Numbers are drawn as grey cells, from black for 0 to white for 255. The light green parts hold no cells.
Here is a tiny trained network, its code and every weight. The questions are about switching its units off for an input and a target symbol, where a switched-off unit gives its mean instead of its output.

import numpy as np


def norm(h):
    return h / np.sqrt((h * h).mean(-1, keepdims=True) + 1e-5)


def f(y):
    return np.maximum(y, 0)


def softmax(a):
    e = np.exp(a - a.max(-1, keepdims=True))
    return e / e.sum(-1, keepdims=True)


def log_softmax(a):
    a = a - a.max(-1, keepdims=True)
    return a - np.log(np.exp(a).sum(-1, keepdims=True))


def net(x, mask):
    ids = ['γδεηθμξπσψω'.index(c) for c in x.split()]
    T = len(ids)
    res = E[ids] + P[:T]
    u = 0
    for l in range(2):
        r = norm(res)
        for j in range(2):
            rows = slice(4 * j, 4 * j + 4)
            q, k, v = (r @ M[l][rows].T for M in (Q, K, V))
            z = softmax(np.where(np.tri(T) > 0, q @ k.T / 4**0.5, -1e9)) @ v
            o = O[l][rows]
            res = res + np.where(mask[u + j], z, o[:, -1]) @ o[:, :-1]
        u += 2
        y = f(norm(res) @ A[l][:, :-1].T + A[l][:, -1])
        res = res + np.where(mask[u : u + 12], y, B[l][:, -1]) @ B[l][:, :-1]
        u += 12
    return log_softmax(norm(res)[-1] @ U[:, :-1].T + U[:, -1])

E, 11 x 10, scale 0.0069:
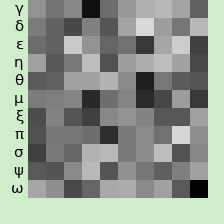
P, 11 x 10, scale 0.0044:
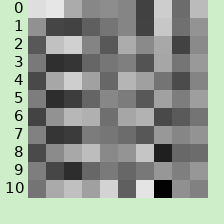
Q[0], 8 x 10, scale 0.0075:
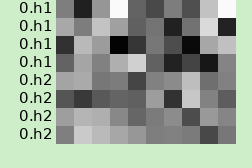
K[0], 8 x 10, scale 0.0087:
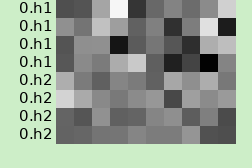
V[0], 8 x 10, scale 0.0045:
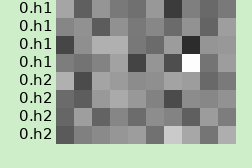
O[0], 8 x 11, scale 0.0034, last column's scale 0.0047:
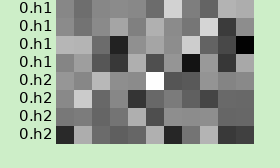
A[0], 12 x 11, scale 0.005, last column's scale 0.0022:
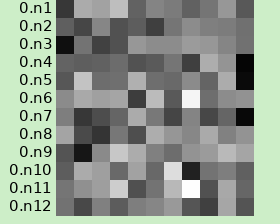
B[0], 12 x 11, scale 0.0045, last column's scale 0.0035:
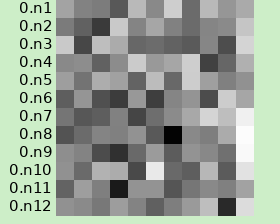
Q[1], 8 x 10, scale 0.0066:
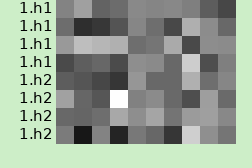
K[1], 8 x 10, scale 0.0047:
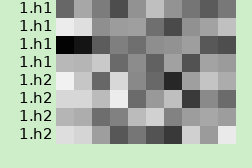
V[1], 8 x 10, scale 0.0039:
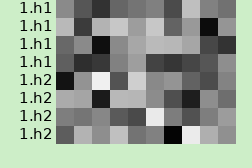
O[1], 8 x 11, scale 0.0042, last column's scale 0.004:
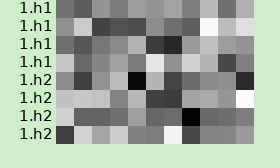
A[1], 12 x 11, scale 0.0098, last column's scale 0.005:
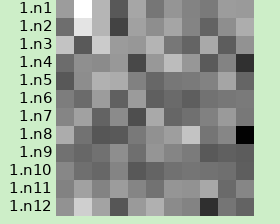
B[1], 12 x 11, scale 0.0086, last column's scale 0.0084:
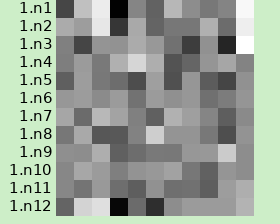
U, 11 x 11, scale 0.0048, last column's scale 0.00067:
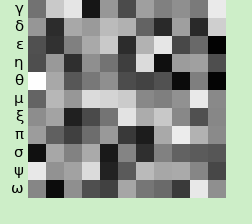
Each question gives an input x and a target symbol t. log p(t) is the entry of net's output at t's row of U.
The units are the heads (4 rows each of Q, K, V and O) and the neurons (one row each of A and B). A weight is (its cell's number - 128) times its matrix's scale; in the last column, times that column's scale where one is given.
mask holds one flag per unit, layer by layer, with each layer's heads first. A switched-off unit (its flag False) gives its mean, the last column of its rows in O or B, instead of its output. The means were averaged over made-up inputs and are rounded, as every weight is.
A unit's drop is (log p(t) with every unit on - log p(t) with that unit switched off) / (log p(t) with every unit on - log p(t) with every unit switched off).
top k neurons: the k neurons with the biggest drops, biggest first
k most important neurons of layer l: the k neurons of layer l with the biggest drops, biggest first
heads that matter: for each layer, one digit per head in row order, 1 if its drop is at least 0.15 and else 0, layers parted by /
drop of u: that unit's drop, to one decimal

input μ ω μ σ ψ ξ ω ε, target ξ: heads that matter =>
01 / 10
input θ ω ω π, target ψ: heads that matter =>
00 / 10
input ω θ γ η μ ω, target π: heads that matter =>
00 / 00
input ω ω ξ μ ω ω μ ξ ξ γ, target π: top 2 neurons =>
[1.n1; 0.n8]
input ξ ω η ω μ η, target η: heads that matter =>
00 / 01
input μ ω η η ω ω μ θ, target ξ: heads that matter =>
01 / 10
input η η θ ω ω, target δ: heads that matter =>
00 / 01
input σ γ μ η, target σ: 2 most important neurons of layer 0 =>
[0.n8; 0.n5]
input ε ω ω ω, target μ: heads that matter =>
00 / 11
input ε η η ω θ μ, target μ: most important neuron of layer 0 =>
[0.n7]
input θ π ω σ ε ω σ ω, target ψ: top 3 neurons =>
[1.n7; 1.n1; 1.n3]
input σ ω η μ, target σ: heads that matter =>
11 / 01
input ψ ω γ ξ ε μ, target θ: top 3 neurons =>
[1.n1; 1.n3; 1.n2]
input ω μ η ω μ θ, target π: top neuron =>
[1.n1]
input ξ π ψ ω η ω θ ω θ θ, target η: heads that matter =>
00 / 11
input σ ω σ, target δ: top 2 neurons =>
[0.n3; 0.n1]
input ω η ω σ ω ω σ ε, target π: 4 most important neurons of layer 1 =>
[1.n1; 1.n3; 1.n2; 1.n12]
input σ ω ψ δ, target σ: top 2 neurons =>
[0.n8; 1.n5]
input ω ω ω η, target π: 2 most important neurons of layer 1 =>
[1.n1; 1.n3]
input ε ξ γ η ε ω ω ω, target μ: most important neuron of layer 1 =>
[1.n4]
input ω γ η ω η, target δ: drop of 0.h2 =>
0.0
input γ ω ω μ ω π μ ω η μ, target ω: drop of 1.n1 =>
0.3
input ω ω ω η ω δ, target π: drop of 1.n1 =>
0.2
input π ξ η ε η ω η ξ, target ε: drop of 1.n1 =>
0.2
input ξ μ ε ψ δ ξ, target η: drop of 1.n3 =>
0.2
